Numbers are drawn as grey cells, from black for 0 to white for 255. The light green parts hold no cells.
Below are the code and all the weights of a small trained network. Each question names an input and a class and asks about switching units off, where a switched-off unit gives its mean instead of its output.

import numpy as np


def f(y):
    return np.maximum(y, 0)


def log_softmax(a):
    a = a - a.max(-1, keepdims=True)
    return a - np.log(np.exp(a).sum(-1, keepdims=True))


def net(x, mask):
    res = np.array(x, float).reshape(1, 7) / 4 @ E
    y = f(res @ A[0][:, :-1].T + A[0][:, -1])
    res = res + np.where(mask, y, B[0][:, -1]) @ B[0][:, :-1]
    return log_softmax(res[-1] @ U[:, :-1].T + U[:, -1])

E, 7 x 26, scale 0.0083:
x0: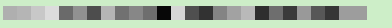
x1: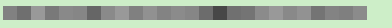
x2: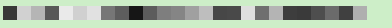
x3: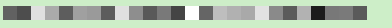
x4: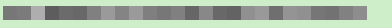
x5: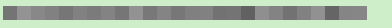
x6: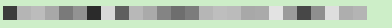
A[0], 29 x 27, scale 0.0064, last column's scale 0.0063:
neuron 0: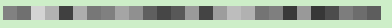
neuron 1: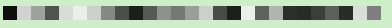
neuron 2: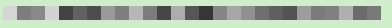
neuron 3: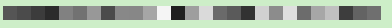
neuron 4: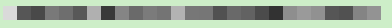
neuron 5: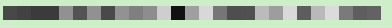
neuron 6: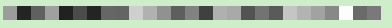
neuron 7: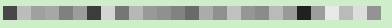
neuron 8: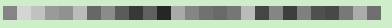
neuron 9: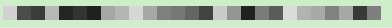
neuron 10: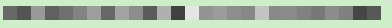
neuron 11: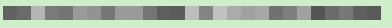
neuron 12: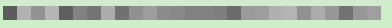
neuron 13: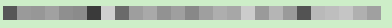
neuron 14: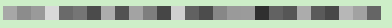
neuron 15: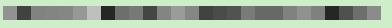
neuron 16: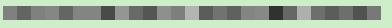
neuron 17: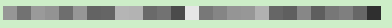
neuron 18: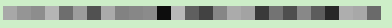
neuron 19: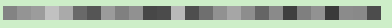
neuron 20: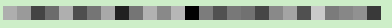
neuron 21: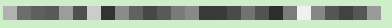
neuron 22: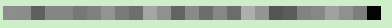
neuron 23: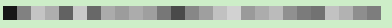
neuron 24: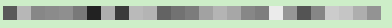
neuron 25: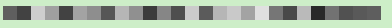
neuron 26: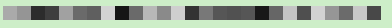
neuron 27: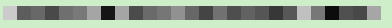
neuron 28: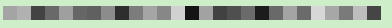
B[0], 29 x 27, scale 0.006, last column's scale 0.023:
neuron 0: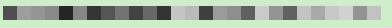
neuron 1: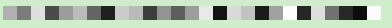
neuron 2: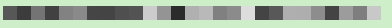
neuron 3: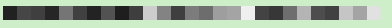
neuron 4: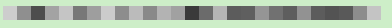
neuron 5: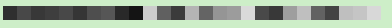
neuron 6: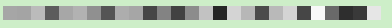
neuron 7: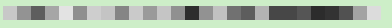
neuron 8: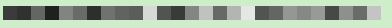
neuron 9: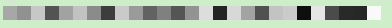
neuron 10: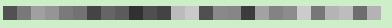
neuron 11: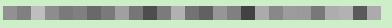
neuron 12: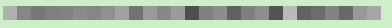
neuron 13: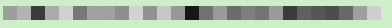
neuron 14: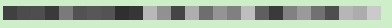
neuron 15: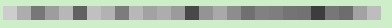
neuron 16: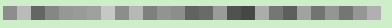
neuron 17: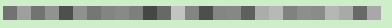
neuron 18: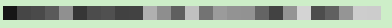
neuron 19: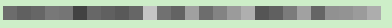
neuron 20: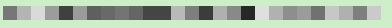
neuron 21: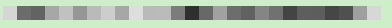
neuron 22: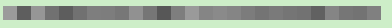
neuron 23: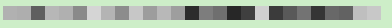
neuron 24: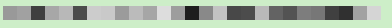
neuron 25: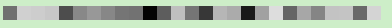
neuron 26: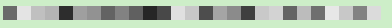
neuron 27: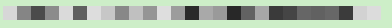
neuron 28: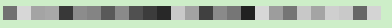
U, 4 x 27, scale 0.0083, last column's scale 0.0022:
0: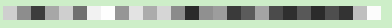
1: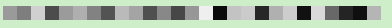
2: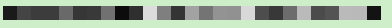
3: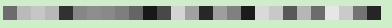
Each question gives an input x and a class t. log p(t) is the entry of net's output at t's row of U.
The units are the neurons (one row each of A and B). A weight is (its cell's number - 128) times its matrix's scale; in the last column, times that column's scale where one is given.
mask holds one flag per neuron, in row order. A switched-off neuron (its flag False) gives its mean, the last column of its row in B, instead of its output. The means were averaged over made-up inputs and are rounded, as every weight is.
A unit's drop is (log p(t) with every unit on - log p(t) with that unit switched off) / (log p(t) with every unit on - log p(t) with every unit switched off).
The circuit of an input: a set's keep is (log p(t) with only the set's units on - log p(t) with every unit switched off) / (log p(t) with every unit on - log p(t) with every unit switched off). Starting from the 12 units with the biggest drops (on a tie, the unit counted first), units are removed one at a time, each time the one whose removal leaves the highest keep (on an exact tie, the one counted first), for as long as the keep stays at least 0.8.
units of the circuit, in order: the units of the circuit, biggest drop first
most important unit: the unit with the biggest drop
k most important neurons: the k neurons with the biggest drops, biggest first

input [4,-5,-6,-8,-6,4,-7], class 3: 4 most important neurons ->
neuron 26; neuron 28; neuron 20; neuron 7
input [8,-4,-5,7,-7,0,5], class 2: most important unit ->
neuron 2
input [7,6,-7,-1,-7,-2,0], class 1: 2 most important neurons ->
neuron 9; neuron 6
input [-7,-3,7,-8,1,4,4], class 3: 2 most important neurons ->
neuron 26; neuron 28
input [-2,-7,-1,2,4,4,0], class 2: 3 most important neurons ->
neuron 1; neuron 26; neuron 28
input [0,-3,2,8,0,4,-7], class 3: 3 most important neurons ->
neuron 25; neuron 0; neuron 10
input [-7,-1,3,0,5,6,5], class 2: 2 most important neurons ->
neuron 5; neuron 3
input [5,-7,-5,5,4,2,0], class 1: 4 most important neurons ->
neuron 9; neuron 6; neuron 3; neuron 5
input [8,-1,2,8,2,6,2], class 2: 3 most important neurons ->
neuron 8; neuron 18; neuron 14
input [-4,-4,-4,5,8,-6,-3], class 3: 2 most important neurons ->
neuron 1; neuron 25
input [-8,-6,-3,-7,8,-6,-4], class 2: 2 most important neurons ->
neuron 3; neuron 5
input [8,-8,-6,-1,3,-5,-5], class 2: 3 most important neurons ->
neuron 18; neuron 14; neuron 1
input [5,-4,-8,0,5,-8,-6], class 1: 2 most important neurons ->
neuron 9; neuron 6
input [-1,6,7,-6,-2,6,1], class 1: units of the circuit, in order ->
neuron 1
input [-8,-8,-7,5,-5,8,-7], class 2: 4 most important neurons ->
neuron 3; neuron 5; neuron 1; neuron 10
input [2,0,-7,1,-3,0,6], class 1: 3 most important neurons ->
neuron 9; neuron 6; neuron 27
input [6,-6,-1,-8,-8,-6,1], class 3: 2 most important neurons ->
neuron 26; neuron 28
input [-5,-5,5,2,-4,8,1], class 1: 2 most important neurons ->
neuron 1; neuron 18
